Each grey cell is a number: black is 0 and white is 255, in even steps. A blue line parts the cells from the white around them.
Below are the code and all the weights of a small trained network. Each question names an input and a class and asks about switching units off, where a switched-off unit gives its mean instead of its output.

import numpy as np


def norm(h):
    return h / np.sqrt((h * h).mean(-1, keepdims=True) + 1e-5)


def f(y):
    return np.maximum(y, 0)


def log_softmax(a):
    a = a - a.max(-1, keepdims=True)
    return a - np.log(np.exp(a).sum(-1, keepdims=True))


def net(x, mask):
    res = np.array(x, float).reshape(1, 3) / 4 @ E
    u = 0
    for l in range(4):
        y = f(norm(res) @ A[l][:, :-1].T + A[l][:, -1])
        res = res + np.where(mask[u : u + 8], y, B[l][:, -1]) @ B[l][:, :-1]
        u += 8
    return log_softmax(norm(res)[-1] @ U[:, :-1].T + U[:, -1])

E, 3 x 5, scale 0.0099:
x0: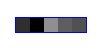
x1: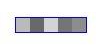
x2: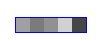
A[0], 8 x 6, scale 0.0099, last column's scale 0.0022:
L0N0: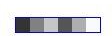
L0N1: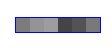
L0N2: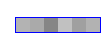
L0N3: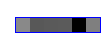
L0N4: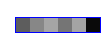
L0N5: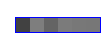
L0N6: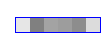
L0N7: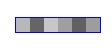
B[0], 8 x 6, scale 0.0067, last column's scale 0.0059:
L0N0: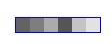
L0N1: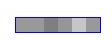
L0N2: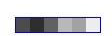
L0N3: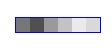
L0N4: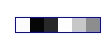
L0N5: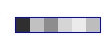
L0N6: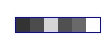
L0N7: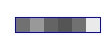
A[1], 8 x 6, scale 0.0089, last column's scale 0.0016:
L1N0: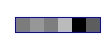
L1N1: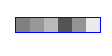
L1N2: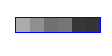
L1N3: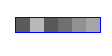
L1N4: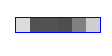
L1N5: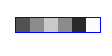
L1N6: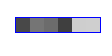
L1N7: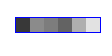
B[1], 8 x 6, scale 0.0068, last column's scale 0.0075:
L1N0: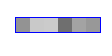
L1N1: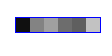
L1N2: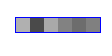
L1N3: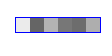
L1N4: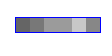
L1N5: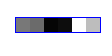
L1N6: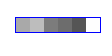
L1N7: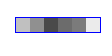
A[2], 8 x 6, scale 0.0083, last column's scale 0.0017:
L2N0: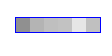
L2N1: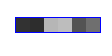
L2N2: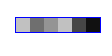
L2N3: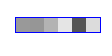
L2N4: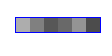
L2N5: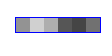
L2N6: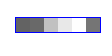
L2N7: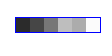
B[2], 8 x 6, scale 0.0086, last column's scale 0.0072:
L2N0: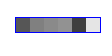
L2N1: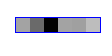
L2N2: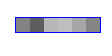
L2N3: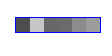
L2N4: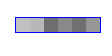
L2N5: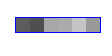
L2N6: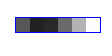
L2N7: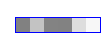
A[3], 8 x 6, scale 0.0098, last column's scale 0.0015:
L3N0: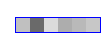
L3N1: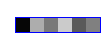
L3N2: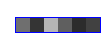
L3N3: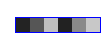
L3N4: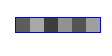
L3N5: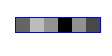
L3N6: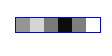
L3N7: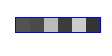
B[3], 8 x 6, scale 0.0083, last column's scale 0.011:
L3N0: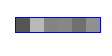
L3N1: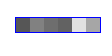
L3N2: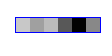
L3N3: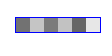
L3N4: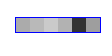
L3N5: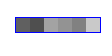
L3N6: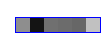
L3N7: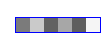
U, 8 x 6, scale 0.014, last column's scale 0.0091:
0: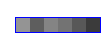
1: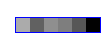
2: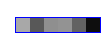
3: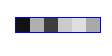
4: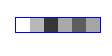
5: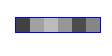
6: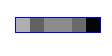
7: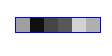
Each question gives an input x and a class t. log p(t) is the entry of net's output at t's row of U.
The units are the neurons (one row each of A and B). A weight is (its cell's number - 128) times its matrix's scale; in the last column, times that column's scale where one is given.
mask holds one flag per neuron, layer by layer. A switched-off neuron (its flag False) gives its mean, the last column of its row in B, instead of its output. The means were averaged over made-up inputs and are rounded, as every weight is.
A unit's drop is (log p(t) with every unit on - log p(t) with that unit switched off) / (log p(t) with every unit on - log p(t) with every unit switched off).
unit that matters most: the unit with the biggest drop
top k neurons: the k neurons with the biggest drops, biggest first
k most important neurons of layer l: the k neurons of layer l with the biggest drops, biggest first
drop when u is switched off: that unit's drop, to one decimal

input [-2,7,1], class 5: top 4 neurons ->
(L0N6; L0N7; L0N3; L2N6)
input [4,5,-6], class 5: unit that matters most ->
L0N2
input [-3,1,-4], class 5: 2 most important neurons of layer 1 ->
(L1N5; L1N1)
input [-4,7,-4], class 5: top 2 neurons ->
(L0N6; L2N7)
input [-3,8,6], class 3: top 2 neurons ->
(L0N2; L1N6)
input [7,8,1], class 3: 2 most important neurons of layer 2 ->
(L2N1; L2N0)
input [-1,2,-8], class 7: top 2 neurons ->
(L3N6; L0N6)
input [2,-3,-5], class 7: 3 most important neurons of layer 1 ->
(L1N7; L1N6; L1N3)
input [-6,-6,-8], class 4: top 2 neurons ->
(L0N6; L2N6)
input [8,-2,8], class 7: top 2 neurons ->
(L2N1; L3N3)
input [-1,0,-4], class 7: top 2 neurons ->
(L0N6; L3N6)
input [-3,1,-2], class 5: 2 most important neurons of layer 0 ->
(L0N3; L0N5)
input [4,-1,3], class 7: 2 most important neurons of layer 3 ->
(L3N3; L3N7)
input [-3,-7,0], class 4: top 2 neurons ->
(L1N3; L0N3)
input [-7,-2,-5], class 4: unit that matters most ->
L2N6
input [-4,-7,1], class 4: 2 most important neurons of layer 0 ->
(L0N3; L0N4)
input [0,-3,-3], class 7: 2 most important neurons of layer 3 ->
(L3N6; L3N7)
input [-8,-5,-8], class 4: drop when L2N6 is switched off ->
0.1
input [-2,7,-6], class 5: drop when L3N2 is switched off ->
0.1
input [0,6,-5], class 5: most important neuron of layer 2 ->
(L2N7)
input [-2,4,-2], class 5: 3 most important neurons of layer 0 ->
(L0N3; L0N5; L0N6)
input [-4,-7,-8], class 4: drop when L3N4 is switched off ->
0.2
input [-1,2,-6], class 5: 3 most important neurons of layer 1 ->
(L1N5; L1N1; L1N6)
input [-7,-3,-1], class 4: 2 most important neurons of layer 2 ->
(L2N4; L2N7)
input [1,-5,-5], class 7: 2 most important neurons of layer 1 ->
(L1N7; L1N3)
